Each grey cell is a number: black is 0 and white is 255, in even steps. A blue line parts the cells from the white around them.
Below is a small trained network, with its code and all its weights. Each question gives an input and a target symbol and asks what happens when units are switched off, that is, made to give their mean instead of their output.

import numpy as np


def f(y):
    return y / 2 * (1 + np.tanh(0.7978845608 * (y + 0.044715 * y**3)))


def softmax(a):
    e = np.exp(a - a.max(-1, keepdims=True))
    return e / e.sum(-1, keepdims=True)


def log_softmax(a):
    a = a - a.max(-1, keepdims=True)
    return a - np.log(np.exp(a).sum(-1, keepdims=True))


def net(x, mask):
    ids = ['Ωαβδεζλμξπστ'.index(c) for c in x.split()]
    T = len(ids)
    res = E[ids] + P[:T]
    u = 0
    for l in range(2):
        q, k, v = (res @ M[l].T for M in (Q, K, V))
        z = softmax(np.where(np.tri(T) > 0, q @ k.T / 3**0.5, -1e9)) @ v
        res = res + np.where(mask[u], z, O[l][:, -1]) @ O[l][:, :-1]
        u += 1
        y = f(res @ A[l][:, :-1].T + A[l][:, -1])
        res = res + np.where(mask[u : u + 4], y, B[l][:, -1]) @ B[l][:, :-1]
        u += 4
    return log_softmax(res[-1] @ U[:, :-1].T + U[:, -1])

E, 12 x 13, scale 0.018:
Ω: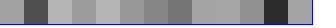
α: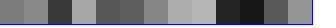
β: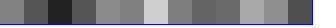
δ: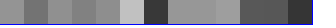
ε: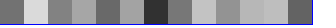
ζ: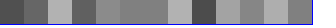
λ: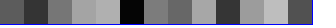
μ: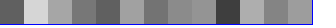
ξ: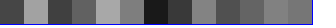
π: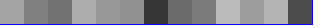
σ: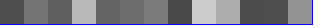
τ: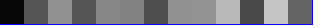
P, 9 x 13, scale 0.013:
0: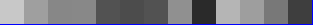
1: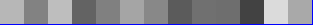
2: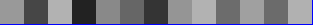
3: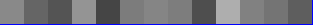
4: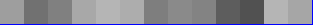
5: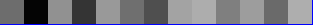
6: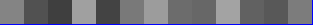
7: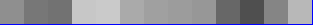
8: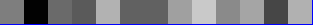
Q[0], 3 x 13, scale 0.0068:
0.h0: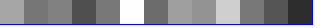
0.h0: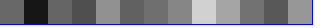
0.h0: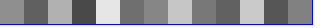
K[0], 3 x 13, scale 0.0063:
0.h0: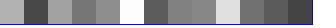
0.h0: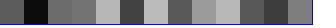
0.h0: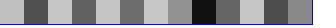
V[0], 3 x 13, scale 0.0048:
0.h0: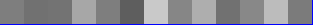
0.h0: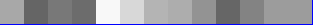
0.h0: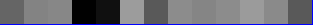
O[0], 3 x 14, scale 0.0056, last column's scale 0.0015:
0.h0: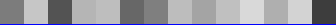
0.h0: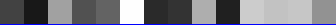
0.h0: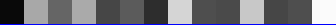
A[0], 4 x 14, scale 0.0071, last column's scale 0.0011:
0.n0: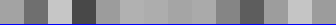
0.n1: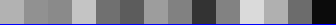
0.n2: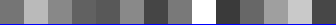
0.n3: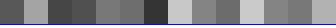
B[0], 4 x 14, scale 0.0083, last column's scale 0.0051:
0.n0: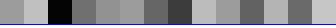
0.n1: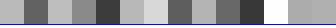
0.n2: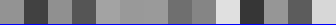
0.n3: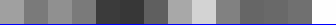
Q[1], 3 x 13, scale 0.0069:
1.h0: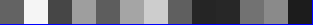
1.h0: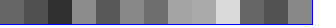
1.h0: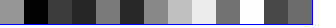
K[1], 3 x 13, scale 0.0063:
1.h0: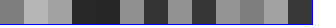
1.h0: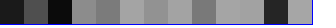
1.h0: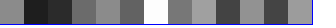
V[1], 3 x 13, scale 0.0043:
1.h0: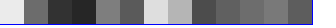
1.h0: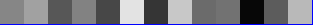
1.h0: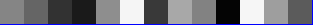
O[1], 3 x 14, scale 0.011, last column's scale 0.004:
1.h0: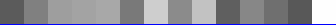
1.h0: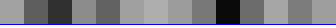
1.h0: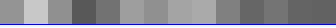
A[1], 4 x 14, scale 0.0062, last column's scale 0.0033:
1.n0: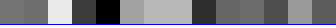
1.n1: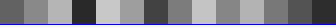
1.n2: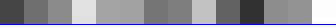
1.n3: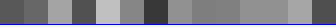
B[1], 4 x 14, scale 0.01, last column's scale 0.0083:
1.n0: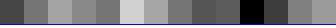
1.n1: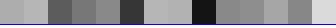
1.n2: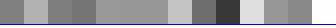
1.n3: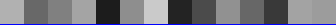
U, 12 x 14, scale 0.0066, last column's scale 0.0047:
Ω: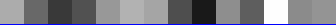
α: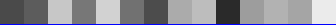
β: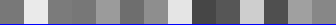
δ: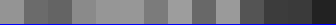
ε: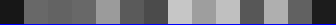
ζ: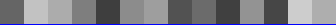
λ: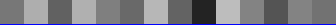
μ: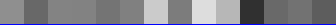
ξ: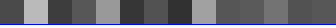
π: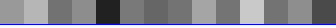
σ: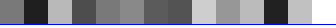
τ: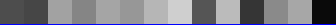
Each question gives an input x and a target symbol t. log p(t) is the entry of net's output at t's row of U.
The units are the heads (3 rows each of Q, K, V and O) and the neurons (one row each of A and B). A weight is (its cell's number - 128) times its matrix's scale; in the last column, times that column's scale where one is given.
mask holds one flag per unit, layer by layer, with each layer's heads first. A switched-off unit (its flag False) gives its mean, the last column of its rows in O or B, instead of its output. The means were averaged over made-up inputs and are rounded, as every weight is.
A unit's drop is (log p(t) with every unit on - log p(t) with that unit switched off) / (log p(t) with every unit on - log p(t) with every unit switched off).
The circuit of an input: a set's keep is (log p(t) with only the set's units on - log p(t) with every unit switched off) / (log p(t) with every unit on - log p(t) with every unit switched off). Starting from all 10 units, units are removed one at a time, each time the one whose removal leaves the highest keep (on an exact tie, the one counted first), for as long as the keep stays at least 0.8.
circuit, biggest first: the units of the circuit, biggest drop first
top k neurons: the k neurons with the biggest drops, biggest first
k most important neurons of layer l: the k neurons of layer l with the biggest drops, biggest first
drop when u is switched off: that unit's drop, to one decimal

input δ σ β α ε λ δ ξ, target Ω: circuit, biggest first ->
(1.h0)
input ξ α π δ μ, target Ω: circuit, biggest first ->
(0.n2; 1.h0)
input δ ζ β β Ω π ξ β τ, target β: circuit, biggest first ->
(1.n1; 1.h0; 1.n2)
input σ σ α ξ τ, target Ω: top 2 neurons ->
(0.n3; 1.n3)
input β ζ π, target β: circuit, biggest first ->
(1.n1; 1.h0)
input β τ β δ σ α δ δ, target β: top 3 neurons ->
(1.n2; 0.n2; 0.n1)
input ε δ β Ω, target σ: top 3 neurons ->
(1.n1; 0.n3; 1.n2)
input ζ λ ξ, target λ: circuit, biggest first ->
(1.n1; 1.h0; 1.n3)
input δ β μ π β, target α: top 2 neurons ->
(1.n1; 1.n3)
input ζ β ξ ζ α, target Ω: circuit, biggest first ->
(0.h0; 0.n2; 1.h0)
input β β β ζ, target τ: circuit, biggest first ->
(1.n0; 0.n0)
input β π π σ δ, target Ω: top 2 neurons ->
(0.n3; 0.n0)
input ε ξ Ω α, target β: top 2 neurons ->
(1.n2; 0.n1)
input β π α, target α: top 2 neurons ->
(1.n2; 0.n2)
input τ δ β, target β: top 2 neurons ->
(1.n1; 0.n1)
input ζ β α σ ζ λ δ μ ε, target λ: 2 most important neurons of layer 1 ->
(1.n1; 1.n3)
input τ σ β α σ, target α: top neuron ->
(1.n2)
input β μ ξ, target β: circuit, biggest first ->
(1.n1; 1.h0)
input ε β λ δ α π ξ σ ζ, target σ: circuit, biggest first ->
(1.h0; 1.n1; 1.n3; 0.h0)
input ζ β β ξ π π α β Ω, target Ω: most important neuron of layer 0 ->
(0.n0)
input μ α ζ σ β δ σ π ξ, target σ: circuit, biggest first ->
(1.h0; 1.n3; 1.n1; 0.h0)
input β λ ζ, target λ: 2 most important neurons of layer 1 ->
(1.n1; 1.n3)
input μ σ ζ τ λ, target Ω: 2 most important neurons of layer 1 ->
(1.n3; 1.n1)
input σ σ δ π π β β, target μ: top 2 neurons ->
(1.n2; 1.n1)
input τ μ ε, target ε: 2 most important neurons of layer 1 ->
(1.n2; 1.n3)
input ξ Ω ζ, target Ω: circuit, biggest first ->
(0.h0; 0.n0; 1.n1)
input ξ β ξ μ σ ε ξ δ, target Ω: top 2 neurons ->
(0.n0; 0.n3)
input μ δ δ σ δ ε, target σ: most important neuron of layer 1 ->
(1.n3)
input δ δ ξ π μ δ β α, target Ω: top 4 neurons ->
(0.n2; 0.n0; 0.n3; 1.n2)
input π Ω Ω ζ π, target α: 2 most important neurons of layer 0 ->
(0.n2; 0.n1)
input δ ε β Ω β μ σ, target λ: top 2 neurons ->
(0.n3; 0.n1)
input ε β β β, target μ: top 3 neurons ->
(0.n1; 1.n2; 1.n1)
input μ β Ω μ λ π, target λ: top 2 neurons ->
(1.n1; 1.n3)
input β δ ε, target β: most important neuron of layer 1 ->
(1.n1)
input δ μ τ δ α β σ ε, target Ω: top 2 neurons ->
(0.n2; 0.n3)
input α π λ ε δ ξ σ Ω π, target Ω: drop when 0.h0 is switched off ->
1.3
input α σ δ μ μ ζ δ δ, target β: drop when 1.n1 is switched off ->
-0.6
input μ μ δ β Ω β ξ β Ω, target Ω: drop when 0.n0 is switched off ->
0.3
